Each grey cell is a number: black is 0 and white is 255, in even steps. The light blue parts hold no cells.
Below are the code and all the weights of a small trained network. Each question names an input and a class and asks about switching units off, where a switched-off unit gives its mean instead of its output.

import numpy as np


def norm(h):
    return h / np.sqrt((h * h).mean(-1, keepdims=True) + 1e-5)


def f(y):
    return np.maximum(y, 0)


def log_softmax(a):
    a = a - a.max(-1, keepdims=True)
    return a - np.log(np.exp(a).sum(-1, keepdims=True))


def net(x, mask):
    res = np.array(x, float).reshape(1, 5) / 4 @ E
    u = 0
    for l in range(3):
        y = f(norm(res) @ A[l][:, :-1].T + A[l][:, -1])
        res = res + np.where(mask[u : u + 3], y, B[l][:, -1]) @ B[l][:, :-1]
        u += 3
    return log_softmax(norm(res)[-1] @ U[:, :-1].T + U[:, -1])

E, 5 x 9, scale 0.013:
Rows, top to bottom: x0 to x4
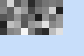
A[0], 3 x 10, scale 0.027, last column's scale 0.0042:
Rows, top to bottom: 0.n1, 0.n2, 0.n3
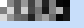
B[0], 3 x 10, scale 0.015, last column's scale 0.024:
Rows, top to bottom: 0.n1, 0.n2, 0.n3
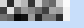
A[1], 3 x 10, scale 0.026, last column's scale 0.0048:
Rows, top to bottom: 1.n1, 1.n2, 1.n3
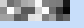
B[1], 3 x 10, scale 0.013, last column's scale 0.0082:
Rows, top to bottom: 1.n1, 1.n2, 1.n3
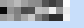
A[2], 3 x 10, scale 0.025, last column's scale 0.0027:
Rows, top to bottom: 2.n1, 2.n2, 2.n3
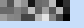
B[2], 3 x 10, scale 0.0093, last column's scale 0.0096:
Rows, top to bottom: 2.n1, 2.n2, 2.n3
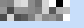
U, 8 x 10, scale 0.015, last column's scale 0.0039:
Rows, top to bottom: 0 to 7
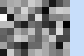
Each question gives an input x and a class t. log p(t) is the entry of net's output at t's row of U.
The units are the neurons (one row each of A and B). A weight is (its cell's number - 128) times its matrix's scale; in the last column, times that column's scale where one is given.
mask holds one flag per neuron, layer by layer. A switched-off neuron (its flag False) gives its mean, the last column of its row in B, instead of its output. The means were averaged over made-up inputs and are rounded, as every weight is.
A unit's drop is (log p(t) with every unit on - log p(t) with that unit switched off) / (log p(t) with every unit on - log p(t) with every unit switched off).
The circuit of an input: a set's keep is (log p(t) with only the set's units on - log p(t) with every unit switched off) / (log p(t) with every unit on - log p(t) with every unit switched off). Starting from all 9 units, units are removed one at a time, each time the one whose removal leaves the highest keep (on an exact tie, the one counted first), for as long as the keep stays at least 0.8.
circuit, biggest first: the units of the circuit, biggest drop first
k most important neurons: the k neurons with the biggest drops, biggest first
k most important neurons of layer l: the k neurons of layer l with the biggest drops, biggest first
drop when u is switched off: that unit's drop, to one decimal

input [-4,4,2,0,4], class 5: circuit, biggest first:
[0.n2, 0.n1, 0.n3]
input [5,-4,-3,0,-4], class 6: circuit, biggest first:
[0.n3]
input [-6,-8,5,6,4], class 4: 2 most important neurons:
[0.n2, 0.n1]
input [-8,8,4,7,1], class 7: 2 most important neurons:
[0.n1, 0.n3]
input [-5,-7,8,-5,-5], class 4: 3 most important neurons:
[0.n1, 0.n3, 2.n2]
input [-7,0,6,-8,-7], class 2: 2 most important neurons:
[0.n1, 1.n2]
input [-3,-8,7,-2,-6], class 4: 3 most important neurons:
[0.n3, 0.n1, 2.n2]
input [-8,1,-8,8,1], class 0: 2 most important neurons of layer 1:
[1.n3, 1.n1]
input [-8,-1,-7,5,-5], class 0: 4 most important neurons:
[1.n3, 1.n1, 0.n3, 0.n2]
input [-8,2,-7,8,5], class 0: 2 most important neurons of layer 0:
[0.n2, 0.n1]
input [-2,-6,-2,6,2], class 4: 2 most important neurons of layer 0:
[0.n2, 0.n1]
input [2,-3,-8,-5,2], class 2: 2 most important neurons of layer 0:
[0.n1, 0.n3]
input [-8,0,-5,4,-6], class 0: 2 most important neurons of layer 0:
[0.n3, 0.n2]
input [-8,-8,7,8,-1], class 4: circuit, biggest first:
[2.n2]
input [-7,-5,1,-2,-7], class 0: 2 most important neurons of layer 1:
[1.n3, 1.n2]
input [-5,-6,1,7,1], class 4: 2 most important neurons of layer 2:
[2.n2, 2.n3]
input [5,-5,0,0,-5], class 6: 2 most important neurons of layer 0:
[0.n3, 0.n2]
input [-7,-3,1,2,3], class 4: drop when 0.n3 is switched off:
0.2
